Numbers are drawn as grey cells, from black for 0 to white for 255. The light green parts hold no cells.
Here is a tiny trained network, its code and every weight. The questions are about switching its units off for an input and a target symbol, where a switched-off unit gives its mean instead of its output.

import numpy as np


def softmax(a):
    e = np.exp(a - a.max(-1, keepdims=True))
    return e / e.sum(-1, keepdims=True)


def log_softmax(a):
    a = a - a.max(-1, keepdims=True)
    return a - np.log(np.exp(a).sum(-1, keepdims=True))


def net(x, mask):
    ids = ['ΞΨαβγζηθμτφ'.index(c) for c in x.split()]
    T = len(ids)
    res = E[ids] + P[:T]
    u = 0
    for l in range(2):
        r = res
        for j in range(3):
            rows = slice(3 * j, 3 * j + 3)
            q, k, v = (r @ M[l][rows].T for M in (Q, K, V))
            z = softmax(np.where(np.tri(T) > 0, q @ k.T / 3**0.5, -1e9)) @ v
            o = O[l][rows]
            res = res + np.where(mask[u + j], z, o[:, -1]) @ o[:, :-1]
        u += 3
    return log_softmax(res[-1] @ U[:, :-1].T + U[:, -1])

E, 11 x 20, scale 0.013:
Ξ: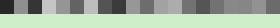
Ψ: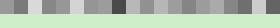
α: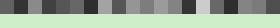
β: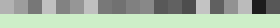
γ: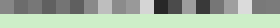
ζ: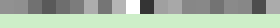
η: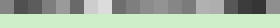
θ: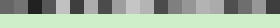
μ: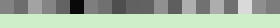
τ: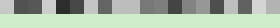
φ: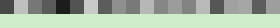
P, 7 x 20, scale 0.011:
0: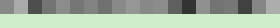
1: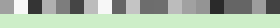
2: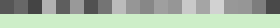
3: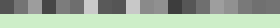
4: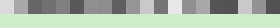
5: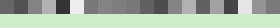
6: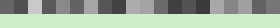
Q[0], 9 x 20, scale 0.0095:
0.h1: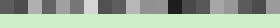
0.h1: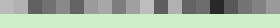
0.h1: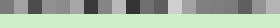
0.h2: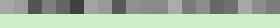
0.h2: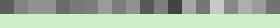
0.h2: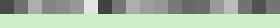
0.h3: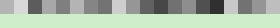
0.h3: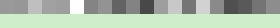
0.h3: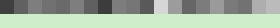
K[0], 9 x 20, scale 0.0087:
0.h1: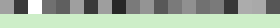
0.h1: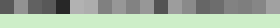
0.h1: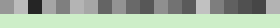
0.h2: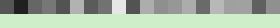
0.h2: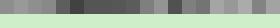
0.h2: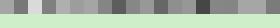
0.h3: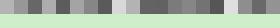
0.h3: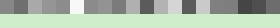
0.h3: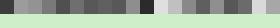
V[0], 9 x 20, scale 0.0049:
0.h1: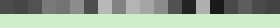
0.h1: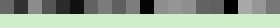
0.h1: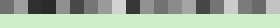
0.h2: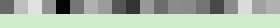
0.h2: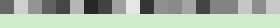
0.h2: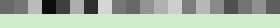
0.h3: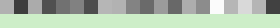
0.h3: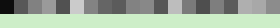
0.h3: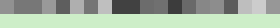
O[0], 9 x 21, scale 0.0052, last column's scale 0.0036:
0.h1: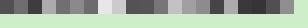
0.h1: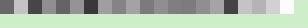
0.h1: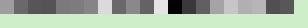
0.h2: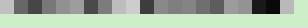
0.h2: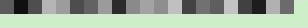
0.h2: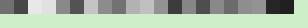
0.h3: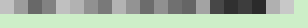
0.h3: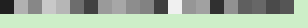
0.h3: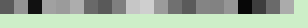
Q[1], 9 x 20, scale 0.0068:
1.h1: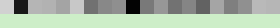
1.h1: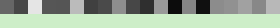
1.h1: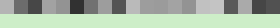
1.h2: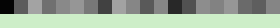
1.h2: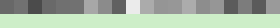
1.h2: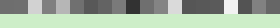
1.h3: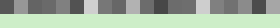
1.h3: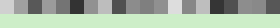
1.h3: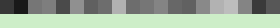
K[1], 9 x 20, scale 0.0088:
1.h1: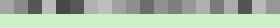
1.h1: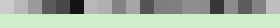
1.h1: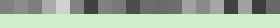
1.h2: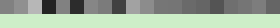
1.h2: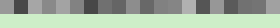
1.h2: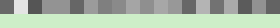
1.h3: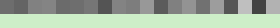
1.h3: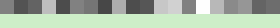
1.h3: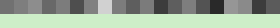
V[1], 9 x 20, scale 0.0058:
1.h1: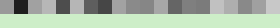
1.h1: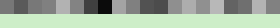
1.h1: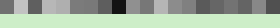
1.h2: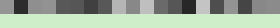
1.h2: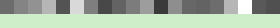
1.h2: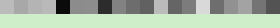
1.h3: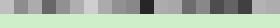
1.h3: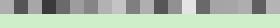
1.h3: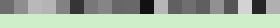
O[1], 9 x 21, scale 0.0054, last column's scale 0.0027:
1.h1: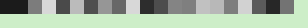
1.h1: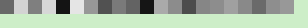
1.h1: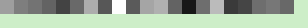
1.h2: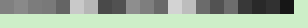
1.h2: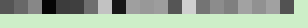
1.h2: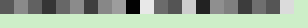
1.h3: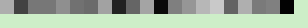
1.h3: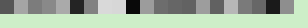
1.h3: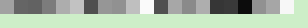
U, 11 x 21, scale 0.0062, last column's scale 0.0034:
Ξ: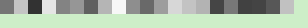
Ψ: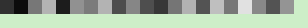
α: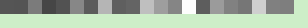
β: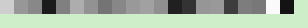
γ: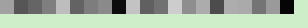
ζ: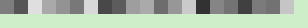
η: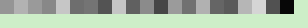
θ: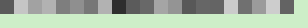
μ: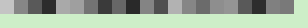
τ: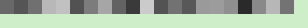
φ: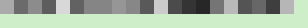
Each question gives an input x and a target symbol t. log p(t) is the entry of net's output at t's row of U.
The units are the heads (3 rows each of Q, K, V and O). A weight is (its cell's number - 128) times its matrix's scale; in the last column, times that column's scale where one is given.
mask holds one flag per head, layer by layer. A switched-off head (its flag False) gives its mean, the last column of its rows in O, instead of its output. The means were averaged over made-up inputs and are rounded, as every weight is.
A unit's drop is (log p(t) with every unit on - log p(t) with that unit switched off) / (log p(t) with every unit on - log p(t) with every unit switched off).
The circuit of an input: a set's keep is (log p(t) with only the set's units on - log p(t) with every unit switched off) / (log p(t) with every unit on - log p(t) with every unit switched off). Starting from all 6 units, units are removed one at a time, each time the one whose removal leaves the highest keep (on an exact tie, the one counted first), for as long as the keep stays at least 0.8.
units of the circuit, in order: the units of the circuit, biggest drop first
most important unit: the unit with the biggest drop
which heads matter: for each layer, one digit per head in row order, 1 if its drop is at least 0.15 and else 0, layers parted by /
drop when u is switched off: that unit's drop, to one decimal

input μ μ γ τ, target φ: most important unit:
0.h1
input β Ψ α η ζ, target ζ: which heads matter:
010 / 000
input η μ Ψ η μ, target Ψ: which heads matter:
000 / 101
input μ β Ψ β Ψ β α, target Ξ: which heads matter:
101 / 000
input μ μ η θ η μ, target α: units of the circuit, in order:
(1.h2; 1.h1)
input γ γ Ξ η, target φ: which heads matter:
100 / 001
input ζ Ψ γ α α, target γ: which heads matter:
000 / 010
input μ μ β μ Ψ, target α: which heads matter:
000 / 010
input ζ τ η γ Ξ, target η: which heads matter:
010 / 010
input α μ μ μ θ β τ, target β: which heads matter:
100 / 000
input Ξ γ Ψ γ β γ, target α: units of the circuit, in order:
(1.h1; 1.h2)
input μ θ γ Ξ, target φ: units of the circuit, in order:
(0.h1; 1.h3)
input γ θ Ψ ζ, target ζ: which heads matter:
110 / 000
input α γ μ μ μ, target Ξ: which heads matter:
000 / 101
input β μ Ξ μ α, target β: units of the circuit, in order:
(1.h1; 1.h3)
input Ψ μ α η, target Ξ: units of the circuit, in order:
(0.h1)
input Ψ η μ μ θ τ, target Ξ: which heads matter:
001 / 000
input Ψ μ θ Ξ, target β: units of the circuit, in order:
(1.h1; 0.h1)
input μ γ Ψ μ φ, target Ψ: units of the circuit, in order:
(1.h3; 1.h1)
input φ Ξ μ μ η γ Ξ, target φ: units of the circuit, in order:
(0.h2; 1.h3)
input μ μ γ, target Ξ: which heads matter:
001 / 001
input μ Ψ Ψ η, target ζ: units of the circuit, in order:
(0.h1; 0.h2)
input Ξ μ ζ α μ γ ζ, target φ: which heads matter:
010 / 001
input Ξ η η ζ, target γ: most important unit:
0.h3
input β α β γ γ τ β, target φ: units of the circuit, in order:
(1.h3; 0.h1)
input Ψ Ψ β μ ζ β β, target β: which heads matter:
100 / 001
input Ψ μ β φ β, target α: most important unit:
1.h2
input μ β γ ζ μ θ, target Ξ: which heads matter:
001 / 100
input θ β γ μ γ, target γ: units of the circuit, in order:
(1.h2; 1.h1)
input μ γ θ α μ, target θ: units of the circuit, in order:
(0.h2; 1.h1)
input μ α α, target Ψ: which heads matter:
010 / 101
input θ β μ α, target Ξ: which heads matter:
100 / 000
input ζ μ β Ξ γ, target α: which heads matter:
000 / 010
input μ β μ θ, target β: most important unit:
0.h1
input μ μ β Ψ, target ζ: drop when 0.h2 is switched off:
0.2
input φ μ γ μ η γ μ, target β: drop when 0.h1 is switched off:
1.1
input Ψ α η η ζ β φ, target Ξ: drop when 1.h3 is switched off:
0.1
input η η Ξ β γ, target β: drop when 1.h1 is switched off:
0.3
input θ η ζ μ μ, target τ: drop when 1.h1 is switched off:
0.0
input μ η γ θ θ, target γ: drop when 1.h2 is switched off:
0.4
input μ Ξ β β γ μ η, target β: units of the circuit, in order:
(0.h1)
